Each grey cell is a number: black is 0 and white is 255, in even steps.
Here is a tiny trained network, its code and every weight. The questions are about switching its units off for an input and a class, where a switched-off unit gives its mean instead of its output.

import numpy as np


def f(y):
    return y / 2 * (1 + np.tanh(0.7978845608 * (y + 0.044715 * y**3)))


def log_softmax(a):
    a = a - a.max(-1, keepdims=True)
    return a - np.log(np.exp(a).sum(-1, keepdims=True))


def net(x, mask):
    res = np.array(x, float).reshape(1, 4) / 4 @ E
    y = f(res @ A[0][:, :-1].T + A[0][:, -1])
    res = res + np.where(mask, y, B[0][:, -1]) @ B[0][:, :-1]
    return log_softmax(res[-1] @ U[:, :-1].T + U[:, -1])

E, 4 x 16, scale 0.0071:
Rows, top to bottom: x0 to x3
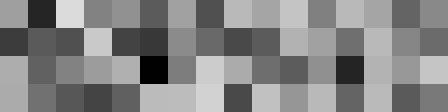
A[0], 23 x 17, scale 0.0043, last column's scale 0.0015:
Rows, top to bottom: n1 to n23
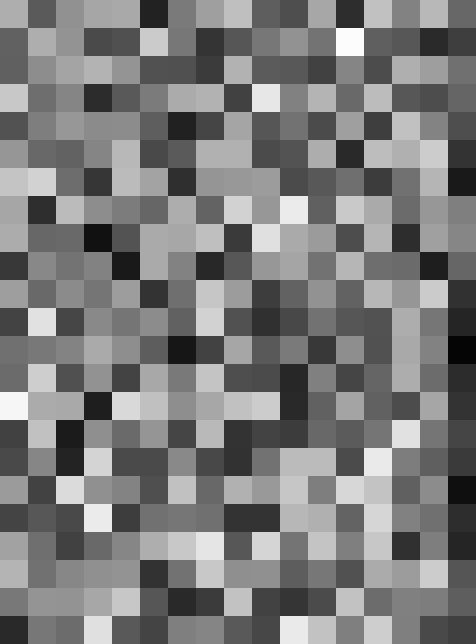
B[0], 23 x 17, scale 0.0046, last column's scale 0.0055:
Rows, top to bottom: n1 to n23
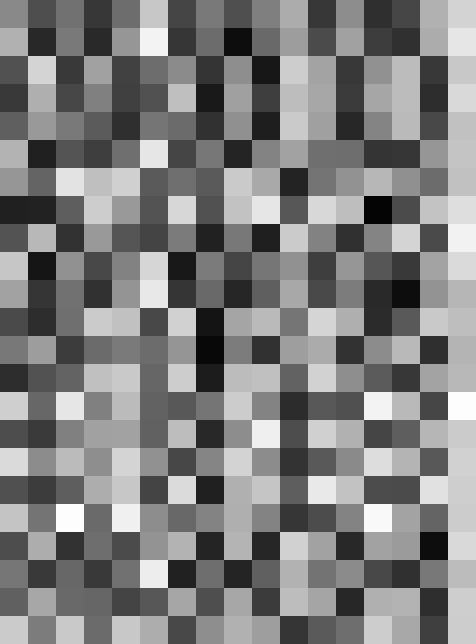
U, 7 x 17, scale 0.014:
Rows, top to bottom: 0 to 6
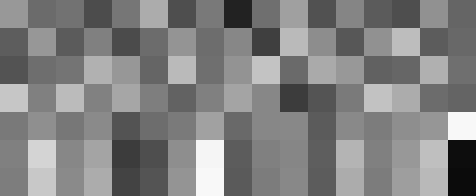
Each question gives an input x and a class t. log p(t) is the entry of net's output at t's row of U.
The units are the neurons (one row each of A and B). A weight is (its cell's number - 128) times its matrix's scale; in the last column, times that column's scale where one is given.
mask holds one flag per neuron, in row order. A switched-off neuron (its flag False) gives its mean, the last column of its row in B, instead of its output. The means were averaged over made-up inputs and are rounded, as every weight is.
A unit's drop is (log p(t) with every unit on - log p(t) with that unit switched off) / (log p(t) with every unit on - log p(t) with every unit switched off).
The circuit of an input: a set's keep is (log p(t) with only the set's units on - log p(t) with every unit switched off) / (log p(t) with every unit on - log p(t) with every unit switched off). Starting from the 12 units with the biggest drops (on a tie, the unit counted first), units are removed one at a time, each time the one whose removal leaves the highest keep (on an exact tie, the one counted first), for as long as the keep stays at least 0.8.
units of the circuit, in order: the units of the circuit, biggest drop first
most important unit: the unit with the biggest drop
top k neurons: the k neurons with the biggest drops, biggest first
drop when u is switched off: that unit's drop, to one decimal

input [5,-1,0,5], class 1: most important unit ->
n9
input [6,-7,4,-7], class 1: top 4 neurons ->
[n3 n22 n5 n13]
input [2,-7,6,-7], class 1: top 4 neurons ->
[n3 n22 n5 n13]
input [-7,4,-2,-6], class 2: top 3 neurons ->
[n16 n12 n14]
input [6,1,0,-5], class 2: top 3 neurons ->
[n8 n18 n9]
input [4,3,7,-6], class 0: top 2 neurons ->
[n1 n11]
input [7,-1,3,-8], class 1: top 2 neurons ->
[n3 n22]
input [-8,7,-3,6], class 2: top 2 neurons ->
[n16 n14]
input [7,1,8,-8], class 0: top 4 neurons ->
[n1 n11 n6 n21]
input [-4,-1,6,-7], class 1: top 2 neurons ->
[n3 n22]
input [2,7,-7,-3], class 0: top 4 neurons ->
[n2 n10 n15 n7]
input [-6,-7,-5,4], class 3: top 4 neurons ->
[n15 n7 n8 n18]
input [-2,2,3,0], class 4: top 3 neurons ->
[n2 n10 n15]
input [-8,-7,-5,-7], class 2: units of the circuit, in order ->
[n12]
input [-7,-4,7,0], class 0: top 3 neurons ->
[n6 n21 n11]
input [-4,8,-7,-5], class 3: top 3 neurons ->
[n19 n17 n23]
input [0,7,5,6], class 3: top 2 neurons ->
[n17 n19]
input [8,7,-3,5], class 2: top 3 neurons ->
[n8 n18 n15]
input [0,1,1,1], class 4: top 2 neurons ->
[n15 n2]
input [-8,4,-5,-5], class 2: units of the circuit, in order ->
[n16]
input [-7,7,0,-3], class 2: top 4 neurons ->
[n16 n12 n14 n15]
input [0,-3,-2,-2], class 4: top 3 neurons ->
[n19 n17 n23]
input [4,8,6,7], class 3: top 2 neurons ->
[n17 n19]
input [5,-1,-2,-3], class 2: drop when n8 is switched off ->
0.2
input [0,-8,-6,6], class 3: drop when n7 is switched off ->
0.2
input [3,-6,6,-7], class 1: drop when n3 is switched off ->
0.4
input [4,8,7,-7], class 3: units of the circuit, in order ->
[n23]
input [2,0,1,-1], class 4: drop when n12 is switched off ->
0.3
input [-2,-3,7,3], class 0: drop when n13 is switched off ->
0.0
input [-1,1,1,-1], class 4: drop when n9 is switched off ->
0.1
